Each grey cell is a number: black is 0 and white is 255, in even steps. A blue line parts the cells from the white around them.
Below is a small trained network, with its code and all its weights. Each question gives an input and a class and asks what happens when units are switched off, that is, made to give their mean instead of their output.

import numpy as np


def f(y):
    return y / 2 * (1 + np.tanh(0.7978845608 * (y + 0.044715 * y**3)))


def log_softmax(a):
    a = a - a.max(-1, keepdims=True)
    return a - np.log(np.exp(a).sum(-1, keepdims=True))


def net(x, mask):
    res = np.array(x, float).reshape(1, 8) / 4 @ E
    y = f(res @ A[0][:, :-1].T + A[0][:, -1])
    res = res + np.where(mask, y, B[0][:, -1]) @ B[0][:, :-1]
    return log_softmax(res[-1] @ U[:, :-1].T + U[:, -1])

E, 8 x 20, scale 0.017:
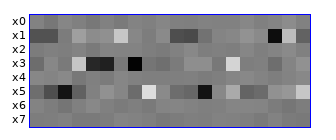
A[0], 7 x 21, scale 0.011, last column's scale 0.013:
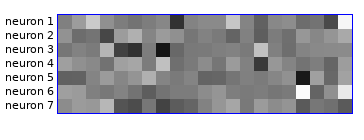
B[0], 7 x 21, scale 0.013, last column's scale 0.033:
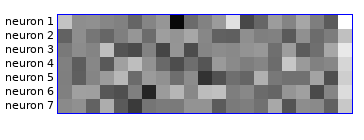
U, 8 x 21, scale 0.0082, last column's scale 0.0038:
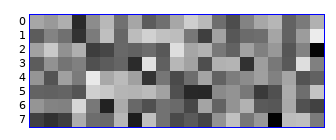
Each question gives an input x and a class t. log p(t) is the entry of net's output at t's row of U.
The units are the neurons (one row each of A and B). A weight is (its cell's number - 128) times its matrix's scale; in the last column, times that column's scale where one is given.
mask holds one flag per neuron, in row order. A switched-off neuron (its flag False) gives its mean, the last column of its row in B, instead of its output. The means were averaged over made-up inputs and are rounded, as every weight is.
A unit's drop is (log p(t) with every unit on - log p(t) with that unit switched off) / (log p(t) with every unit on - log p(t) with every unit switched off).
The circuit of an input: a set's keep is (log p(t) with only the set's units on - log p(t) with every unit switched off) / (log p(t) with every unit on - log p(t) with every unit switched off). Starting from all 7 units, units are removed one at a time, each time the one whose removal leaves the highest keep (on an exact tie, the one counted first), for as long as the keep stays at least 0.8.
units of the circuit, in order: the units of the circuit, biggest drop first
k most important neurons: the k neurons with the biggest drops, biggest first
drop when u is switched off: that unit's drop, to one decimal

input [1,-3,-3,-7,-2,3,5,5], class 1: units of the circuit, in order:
neuron 1
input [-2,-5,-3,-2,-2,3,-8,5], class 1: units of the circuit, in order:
neuron 1; neuron 3
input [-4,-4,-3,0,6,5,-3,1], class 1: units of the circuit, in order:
neuron 3; neuron 1
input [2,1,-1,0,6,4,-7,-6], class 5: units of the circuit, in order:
neuron 3; neuron 1
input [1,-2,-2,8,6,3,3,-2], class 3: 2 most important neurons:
neuron 1; neuron 3
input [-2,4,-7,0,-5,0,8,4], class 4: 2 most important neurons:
neuron 3; neuron 7
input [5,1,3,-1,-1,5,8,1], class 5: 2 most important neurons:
neuron 6; neuron 3
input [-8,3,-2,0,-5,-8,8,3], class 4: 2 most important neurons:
neuron 3; neuron 4
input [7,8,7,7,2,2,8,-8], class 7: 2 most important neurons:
neuron 1; neuron 3
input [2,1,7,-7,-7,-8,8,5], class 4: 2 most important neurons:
neuron 6; neuron 4
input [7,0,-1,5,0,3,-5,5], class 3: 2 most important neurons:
neuron 1; neuron 5
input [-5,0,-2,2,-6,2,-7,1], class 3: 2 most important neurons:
neuron 1; neuron 5
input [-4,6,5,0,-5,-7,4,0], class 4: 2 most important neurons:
neuron 3; neuron 4
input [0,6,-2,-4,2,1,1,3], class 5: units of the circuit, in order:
neuron 1
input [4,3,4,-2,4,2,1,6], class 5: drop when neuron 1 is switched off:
0.6
